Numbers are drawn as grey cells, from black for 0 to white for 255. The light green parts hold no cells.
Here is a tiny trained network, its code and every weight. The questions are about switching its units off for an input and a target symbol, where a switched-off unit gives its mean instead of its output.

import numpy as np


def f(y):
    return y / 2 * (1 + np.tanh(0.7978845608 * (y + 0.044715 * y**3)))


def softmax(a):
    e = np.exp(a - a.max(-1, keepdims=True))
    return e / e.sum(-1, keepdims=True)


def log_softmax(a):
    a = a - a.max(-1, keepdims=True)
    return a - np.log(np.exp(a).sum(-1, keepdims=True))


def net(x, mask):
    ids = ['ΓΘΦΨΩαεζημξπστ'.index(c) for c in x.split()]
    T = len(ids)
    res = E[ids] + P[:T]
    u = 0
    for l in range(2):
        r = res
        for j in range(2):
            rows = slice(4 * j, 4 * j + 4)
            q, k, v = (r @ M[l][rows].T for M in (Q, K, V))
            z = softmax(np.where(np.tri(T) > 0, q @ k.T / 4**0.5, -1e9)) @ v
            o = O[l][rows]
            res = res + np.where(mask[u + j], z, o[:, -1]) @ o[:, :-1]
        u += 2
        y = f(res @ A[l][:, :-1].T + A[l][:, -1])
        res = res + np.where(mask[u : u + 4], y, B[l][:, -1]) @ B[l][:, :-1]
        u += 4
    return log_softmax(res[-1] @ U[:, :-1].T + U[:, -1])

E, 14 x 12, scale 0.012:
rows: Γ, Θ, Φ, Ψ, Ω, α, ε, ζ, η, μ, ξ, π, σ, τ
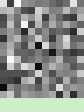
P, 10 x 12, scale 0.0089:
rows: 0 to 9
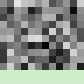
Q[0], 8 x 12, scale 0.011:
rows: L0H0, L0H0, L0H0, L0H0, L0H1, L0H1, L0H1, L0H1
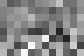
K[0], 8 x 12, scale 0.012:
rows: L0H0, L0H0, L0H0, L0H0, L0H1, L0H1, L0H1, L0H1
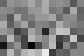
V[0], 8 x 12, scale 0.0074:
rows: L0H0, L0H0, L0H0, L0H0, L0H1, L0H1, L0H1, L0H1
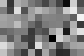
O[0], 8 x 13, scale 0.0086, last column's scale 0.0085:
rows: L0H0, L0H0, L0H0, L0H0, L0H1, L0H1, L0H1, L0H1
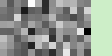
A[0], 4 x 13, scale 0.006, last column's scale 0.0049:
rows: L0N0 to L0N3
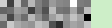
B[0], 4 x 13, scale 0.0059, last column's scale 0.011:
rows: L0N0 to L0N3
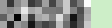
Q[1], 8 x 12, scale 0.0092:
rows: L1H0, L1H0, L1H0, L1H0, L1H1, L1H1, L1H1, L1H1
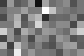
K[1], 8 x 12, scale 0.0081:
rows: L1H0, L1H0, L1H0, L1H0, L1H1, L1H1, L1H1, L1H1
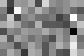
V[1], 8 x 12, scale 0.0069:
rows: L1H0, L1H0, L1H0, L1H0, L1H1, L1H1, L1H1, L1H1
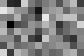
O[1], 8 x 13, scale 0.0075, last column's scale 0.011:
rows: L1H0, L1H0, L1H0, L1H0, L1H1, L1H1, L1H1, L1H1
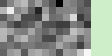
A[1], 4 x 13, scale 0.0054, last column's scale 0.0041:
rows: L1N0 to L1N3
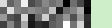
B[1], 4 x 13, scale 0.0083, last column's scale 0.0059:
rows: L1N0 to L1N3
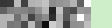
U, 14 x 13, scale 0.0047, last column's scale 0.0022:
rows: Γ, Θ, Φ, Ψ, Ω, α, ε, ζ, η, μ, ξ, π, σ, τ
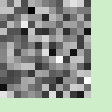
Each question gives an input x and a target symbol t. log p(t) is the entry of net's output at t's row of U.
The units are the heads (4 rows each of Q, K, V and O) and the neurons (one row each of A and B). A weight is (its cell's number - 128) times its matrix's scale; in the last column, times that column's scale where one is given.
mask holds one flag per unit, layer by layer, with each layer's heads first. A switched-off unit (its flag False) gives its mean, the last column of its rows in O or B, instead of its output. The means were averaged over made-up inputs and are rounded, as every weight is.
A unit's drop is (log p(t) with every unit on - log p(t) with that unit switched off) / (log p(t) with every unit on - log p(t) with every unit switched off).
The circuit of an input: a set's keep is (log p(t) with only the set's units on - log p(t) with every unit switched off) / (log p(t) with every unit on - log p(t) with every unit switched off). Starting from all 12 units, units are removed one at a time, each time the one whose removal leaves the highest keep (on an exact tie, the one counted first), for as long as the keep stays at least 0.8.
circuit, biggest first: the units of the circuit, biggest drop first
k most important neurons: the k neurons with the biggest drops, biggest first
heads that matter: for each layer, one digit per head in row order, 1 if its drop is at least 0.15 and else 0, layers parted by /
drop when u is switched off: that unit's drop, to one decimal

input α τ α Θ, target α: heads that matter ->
11 / 01
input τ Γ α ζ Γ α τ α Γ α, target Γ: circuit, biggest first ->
[L1H1]
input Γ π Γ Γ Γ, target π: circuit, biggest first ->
[L1H0; L0H1]
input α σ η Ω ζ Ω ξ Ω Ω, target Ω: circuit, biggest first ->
[L0H1; L1N3]
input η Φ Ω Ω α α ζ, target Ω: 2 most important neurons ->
[L1N3; L0N1]
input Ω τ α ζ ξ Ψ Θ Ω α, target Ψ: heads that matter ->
11 / 00
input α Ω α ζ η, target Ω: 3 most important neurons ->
[L1N3; L0N1; L0N3]
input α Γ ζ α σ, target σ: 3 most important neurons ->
[L1N1; L0N0; L0N3]
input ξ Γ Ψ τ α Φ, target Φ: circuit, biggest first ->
[L1H0; L0H1]
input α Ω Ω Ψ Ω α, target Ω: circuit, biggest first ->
[L0H1; L1N3; L1H0]
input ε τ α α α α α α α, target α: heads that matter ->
01 / 01
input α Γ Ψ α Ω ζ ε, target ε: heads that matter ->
00 / 10
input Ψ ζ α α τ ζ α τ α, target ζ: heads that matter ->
11 / 00
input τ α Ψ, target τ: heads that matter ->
11 / 01
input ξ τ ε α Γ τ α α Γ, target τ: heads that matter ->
01 / 00
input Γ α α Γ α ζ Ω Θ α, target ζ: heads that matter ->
11 / 11
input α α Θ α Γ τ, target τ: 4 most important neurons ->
[L0N3; L1N0; L1N2; L1N1]
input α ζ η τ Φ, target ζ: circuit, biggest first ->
[L0H1; L0H0]
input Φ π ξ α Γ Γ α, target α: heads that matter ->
11 / 00
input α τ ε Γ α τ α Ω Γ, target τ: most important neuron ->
[L1N0]
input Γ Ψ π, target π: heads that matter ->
10 / 10
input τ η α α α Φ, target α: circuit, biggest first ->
[L1N0; L0H0; L0H1; L1H1]
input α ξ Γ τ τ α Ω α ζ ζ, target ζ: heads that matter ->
10 / 01
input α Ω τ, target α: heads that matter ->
11 / 01
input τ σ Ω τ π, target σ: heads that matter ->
11 / 00
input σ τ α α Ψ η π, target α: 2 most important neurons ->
[L1N0; L0N0]
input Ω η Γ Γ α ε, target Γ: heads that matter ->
11 / 01
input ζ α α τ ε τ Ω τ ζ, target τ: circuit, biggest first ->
[L0H1]
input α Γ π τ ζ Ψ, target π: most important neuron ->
[L0N3]
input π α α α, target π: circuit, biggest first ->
[L0H1; L1H0]
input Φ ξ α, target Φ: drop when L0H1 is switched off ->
0.6
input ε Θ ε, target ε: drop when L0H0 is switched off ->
0.1
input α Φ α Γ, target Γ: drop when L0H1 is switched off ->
-0.1
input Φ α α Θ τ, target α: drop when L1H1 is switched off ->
0.2
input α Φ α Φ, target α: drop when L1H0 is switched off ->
0.0
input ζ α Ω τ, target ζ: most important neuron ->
[L1N2]
